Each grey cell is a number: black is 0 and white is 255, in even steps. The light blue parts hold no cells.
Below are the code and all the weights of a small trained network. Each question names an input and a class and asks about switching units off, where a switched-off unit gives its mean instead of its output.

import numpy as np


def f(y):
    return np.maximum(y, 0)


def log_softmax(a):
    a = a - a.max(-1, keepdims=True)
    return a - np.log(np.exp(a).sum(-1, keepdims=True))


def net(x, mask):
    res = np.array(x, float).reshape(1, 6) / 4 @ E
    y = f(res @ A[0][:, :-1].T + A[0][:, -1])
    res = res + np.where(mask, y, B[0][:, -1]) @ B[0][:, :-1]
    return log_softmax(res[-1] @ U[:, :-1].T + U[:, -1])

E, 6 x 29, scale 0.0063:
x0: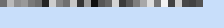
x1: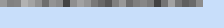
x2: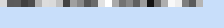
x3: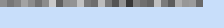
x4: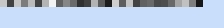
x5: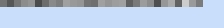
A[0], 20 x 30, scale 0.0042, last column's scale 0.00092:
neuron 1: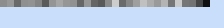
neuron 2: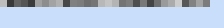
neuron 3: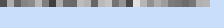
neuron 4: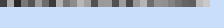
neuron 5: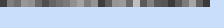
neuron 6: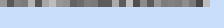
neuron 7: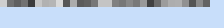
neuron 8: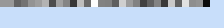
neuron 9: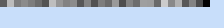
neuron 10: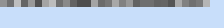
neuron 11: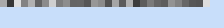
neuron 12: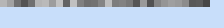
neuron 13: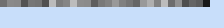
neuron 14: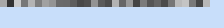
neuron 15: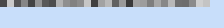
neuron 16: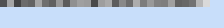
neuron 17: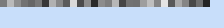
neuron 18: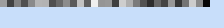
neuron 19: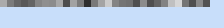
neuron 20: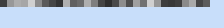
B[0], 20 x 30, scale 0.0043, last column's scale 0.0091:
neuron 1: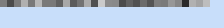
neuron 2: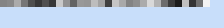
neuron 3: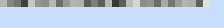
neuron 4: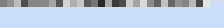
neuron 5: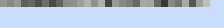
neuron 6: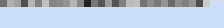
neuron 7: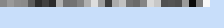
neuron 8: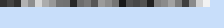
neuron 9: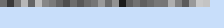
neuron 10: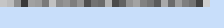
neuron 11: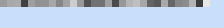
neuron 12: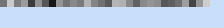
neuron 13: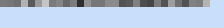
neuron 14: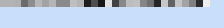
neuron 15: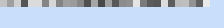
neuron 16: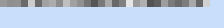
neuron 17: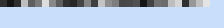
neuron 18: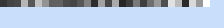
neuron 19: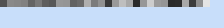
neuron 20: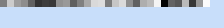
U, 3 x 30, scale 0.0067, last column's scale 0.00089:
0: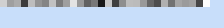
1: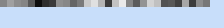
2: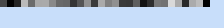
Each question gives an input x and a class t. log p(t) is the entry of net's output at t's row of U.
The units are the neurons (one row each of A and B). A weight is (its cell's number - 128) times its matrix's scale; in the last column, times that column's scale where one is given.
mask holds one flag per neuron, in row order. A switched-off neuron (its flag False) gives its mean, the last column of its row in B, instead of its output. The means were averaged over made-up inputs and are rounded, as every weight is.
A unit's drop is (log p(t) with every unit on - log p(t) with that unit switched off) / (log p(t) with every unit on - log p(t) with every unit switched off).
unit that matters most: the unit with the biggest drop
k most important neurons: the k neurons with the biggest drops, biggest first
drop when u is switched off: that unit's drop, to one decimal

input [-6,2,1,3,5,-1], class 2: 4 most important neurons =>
(neuron 18; neuron 8; neuron 15; neuron 4)
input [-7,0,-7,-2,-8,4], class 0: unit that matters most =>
neuron 15
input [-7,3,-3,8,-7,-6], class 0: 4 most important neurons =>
(neuron 4; neuron 3; neuron 15; neuron 17)
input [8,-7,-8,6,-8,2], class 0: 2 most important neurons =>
(neuron 15; neuron 3)
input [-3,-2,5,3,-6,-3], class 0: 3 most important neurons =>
(neuron 15; neuron 3; neuron 4)
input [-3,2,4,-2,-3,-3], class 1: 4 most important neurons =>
(neuron 14; neuron 7; neuron 2; neuron 11)
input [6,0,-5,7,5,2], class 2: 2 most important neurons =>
(neuron 17; neuron 9)
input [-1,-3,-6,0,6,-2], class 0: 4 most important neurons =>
(neuron 14; neuron 7; neuron 2; neuron 11)
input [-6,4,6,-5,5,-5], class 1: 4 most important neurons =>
(neuron 7; neuron 2; neuron 19; neuron 17)
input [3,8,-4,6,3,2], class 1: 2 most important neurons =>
(neuron 20; neuron 15)
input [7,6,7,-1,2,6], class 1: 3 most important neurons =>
(neuron 7; neuron 2; neuron 19)
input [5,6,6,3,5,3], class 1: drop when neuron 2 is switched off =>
0.4
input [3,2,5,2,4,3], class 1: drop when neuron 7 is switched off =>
0.4
